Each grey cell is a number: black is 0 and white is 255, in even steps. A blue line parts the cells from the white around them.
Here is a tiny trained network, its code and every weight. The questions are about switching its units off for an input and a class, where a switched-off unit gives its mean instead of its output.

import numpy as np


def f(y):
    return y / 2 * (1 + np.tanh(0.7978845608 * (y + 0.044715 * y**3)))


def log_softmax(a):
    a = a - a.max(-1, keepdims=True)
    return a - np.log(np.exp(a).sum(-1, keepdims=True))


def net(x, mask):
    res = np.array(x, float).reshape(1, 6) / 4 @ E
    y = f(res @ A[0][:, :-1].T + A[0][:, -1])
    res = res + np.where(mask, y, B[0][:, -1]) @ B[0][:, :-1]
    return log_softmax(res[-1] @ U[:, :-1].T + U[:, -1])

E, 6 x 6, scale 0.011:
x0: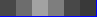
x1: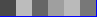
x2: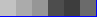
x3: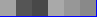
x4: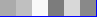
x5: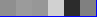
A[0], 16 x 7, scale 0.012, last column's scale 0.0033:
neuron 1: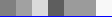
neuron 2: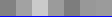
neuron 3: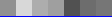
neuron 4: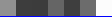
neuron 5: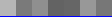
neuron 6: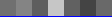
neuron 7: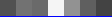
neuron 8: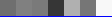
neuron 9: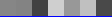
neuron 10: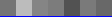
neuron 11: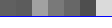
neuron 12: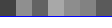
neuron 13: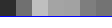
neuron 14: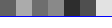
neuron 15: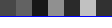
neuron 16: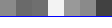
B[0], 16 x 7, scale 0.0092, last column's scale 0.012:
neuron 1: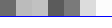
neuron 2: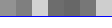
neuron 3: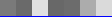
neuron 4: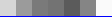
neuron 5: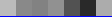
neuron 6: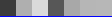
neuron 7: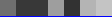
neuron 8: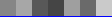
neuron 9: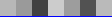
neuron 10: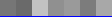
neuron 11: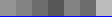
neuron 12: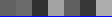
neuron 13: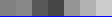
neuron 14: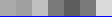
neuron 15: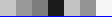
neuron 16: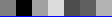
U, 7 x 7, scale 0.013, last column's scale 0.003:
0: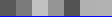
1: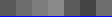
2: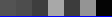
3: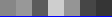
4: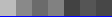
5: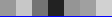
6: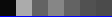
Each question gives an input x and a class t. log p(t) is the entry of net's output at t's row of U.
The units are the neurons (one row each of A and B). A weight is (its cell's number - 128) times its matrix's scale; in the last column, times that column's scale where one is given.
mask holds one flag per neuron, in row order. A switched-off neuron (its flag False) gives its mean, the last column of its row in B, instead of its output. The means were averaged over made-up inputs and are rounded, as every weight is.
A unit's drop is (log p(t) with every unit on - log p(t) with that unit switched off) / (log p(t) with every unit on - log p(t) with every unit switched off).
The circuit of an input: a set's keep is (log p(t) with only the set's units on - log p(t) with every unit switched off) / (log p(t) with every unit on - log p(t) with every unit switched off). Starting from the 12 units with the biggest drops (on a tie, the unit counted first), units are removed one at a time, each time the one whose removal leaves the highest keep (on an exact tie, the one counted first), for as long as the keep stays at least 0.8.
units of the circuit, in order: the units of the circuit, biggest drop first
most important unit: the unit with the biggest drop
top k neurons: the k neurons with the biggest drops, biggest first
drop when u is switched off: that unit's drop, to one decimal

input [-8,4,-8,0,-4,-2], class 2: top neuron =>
(neuron 7)
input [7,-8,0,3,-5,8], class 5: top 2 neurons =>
(neuron 15; neuron 6)
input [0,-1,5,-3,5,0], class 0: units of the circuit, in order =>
(neuron 15; neuron 3)
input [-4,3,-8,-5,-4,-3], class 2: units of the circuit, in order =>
(neuron 7; neuron 12)
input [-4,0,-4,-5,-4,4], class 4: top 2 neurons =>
(neuron 1; neuron 15)
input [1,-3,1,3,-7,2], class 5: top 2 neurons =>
(neuron 15; neuron 6)
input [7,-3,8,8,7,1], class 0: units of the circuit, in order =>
(neuron 15; neuron 3)
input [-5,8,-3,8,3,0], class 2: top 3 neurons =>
(neuron 7; neuron 16; neuron 15)
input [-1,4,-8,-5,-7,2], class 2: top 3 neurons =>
(neuron 7; neuron 12; neuron 16)
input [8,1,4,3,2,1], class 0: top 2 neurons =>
(neuron 15; neuron 8)
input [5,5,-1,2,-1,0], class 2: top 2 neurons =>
(neuron 7; neuron 1)
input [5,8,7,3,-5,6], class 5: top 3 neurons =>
(neuron 15; neuron 6; neuron 4)
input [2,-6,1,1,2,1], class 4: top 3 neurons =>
(neuron 15; neuron 6; neuron 5)
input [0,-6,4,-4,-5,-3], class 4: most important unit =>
neuron 1
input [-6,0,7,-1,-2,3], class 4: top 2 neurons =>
(neuron 1; neuron 5)
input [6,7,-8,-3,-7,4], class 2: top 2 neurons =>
(neuron 7; neuron 12)
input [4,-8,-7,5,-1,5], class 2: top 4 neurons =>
(neuron 7; neuron 16; neuron 2; neuron 5)
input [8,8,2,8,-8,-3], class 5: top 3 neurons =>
(neuron 15; neuron 6; neuron 5)
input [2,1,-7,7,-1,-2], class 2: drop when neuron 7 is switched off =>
0.2
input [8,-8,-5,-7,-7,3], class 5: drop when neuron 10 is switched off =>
0.0
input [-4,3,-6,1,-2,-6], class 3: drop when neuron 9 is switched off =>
0.2
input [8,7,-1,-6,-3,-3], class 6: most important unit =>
neuron 12
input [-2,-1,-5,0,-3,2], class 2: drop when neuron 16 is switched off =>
0.1
